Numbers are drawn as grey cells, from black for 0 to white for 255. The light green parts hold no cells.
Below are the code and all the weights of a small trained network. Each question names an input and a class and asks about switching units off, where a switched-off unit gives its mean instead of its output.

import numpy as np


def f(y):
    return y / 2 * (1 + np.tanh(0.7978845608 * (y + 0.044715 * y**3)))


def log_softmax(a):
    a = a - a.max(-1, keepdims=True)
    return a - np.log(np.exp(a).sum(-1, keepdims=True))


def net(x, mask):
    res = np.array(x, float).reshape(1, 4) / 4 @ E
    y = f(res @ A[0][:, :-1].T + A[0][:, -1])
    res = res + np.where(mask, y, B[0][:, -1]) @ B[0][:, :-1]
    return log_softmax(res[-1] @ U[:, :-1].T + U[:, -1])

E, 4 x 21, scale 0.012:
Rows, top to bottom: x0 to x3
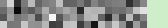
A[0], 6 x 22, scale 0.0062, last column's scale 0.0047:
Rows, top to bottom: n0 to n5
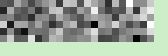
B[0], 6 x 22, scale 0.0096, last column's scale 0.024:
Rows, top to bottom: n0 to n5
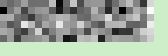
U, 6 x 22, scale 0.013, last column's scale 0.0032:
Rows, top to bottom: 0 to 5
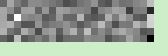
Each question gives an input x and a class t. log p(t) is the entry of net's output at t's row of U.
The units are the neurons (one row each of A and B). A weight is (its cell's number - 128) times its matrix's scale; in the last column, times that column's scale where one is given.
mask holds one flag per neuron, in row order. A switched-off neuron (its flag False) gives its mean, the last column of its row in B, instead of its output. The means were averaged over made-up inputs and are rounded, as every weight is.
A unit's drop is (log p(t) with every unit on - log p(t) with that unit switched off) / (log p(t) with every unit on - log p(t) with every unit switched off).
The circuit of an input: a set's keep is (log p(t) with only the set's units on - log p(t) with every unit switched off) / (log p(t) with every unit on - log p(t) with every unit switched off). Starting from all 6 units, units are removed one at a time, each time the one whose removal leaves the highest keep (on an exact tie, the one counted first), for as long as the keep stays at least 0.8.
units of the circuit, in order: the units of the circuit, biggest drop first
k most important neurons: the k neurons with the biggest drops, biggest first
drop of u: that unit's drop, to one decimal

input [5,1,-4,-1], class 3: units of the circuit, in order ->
(n3 n1)
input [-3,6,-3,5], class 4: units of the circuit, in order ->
(n4)
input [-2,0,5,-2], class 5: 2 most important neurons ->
(n0 n3)
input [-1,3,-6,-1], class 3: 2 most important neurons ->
(n2 n3)
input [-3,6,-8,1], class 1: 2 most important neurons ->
(n3 n0)
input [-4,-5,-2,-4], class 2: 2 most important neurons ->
(n1 n0)
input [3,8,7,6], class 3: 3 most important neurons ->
(n3 n2 n5)
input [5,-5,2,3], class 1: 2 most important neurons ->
(n1 n0)
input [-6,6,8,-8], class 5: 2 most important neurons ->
(n0 n1)
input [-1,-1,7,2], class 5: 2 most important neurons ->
(n3 n0)
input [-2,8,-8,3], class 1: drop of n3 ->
0.3
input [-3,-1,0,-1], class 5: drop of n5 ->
0.2
